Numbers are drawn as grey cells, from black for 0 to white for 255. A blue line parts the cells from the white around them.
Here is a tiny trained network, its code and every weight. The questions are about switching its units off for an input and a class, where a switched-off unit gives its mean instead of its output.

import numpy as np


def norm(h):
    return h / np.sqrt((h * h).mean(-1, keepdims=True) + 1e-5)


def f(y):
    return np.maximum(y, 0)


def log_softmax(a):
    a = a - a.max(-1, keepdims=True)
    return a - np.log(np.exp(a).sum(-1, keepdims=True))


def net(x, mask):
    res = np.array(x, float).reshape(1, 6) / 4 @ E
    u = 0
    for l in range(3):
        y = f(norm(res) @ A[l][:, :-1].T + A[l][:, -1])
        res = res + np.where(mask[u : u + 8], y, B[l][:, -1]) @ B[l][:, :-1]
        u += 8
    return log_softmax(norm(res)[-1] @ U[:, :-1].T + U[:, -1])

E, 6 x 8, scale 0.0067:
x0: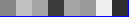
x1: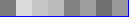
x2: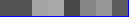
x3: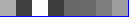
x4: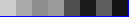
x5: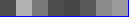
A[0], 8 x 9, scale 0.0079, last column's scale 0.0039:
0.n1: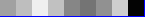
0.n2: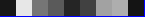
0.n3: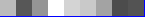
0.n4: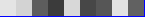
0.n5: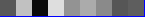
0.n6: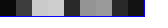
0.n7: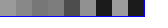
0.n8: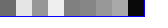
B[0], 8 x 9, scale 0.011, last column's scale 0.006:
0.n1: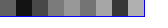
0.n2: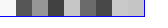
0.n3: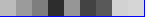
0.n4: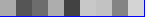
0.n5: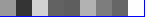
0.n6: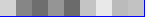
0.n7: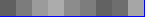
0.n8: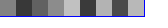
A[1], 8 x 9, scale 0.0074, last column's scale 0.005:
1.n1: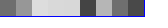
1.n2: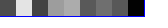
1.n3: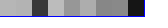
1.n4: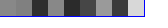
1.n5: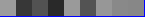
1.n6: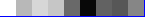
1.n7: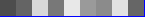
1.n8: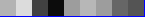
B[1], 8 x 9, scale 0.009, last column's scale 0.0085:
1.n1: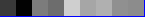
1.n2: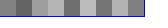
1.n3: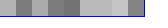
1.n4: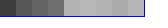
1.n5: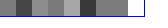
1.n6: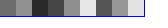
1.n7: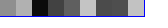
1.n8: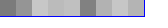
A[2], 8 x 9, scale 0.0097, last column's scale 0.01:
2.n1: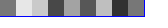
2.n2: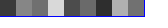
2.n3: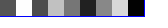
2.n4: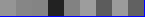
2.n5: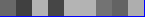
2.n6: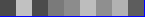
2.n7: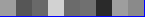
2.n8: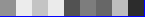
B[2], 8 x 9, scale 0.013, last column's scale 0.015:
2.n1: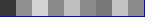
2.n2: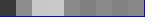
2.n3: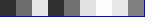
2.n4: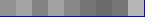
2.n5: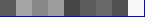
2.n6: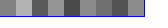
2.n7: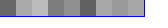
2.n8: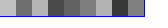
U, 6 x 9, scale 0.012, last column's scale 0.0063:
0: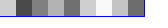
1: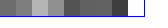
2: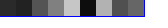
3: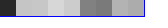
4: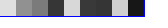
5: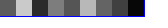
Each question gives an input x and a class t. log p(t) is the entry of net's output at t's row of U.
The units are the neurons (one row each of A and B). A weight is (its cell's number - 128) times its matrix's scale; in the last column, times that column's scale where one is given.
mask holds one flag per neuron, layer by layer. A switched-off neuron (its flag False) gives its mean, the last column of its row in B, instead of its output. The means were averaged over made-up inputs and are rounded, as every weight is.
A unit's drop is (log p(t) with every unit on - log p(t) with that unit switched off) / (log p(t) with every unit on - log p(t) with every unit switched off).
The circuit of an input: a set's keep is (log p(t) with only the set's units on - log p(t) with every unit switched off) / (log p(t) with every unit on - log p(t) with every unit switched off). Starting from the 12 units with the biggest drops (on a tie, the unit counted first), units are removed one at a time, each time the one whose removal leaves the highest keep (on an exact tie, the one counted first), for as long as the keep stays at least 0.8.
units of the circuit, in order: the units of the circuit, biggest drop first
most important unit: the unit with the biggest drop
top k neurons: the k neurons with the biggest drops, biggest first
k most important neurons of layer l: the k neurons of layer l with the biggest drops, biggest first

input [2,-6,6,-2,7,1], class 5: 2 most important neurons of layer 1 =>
1.n4, 1.n6
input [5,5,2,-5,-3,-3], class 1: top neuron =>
0.n5
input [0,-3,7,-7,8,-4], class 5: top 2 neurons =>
1.n6, 0.n4
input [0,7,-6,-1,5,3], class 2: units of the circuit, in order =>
0.n8, 0.n1
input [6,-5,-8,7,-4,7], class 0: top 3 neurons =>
0.n4, 0.n3, 1.n8
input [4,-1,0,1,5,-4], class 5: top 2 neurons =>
1.n6, 0.n2
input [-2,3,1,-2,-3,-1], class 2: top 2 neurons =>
0.n8, 1.n5
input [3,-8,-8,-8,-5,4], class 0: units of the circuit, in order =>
0.n4, 1.n8
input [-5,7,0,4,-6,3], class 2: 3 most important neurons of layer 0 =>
0.n1, 0.n8, 0.n5
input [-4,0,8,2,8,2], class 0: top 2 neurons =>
0.n6, 2.n5
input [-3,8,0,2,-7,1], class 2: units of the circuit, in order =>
0.n1, 0.n8
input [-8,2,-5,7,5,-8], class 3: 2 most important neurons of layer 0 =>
0.n7, 0.n2
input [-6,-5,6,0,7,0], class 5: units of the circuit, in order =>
1.n6, 0.n5, 0.n1
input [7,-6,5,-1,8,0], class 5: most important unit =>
1.n4
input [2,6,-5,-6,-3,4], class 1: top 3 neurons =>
0.n5, 0.n6, 2.n5
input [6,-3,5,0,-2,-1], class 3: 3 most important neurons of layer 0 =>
0.n4, 0.n5, 0.n2
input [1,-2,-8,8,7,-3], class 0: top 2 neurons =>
0.n4, 1.n7
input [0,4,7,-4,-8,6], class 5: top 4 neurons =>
1.n7, 0.n4, 0.n3, 1.n8
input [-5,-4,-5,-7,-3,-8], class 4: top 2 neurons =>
0.n3, 0.n1
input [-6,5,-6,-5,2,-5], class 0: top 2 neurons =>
0.n4, 2.n5
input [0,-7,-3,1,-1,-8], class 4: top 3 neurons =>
0.n3, 0.n1, 0.n8
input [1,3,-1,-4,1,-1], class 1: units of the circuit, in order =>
0.n5
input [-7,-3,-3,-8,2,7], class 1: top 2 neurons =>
0.n5, 0.n2
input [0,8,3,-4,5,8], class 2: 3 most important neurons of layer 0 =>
0.n8, 0.n1, 0.n3
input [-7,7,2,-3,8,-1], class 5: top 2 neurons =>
1.n6, 1.n5
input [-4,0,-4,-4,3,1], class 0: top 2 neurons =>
0.n4, 1.n5
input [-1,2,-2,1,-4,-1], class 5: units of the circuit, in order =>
1.n7
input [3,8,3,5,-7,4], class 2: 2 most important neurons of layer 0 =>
0.n1, 0.n8
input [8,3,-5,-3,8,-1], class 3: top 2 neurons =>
1.n8, 2.n1
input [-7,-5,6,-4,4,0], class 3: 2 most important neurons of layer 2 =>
2.n2, 2.n7
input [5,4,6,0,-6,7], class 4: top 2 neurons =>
0.n2, 0.n4
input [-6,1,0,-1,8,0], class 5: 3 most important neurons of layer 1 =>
1.n6, 1.n4, 1.n5
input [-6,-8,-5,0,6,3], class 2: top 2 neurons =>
1.n7, 0.n6
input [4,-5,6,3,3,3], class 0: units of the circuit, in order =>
0.n6
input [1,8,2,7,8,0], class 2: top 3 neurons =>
0.n1, 1.n1, 0.n5
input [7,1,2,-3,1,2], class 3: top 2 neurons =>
2.n1, 1.n8
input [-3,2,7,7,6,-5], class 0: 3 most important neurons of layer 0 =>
0.n6, 0.n5, 0.n2
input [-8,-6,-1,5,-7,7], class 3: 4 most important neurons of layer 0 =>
0.n5, 0.n8, 0.n1, 0.n3
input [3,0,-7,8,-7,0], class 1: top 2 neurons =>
0.n6, 1.n6
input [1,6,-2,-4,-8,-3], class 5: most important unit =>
1.n7
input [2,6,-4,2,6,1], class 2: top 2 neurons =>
0.n1, 0.n8
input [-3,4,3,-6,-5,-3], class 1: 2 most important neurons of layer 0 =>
0.n5, 0.n8
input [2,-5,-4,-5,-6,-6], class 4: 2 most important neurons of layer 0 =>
0.n3, 0.n1
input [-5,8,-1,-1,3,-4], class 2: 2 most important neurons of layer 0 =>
0.n8, 0.n1
